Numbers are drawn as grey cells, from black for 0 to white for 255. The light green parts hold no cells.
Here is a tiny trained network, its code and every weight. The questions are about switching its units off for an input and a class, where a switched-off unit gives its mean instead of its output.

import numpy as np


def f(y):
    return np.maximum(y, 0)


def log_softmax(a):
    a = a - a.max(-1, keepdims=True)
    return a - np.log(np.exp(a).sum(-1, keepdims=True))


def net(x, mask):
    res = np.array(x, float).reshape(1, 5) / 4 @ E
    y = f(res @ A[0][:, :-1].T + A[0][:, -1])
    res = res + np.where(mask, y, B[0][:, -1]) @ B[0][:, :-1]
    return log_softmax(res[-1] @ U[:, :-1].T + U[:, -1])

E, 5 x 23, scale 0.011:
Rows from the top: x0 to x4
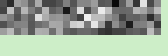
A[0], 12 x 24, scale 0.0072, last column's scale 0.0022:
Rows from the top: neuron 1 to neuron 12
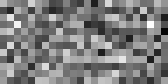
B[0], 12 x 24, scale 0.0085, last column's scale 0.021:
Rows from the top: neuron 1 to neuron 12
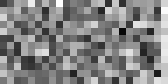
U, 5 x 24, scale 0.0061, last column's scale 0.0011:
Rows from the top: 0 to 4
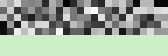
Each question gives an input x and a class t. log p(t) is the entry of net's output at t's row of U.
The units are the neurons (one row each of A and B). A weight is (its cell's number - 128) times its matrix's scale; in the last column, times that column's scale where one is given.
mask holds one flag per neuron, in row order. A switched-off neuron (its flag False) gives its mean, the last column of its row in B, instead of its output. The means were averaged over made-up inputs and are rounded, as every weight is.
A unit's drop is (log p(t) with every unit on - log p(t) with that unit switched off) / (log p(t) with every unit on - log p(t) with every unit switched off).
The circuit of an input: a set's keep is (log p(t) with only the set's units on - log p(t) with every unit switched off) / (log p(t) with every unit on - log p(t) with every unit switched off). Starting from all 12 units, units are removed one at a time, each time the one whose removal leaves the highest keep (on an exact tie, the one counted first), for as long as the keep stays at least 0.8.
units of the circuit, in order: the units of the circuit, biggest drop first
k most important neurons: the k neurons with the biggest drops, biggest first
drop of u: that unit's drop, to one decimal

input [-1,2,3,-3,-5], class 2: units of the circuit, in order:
[neuron 9]
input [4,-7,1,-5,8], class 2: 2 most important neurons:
[neuron 5; neuron 10]
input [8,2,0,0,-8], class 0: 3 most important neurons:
[neuron 2; neuron 10; neuron 5]
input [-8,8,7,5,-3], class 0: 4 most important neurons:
[neuron 3; neuron 11; neuron 8; neuron 4]
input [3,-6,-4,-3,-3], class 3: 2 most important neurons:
[neuron 8; neuron 12]
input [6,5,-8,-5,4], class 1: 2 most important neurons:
[neuron 4; neuron 3]
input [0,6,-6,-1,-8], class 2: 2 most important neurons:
[neuron 9; neuron 12]
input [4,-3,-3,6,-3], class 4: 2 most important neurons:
[neuron 6; neuron 3]
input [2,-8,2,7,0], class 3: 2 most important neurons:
[neuron 8; neuron 1]
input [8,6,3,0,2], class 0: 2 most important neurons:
[neuron 2; neuron 8]
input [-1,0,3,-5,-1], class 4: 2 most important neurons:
[neuron 1; neuron 4]
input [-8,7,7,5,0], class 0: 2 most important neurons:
[neuron 3; neuron 11]
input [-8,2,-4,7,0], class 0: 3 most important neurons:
[neuron 3; neuron 11; neuron 1]
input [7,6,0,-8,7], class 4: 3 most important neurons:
[neuron 1; neuron 9; neuron 3]
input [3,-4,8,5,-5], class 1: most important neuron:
[neuron 12]
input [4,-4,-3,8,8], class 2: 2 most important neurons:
[neuron 5; neuron 10]
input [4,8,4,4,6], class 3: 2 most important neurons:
[neuron 7; neuron 9]
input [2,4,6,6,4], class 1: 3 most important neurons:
[neuron 12; neuron 1; neuron 8]
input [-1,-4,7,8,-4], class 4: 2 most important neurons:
[neuron 6; neuron 4]
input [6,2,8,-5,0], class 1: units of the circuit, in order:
[neuron 12]
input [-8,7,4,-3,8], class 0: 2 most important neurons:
[neuron 3; neuron 11]
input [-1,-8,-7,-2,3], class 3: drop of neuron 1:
0.0
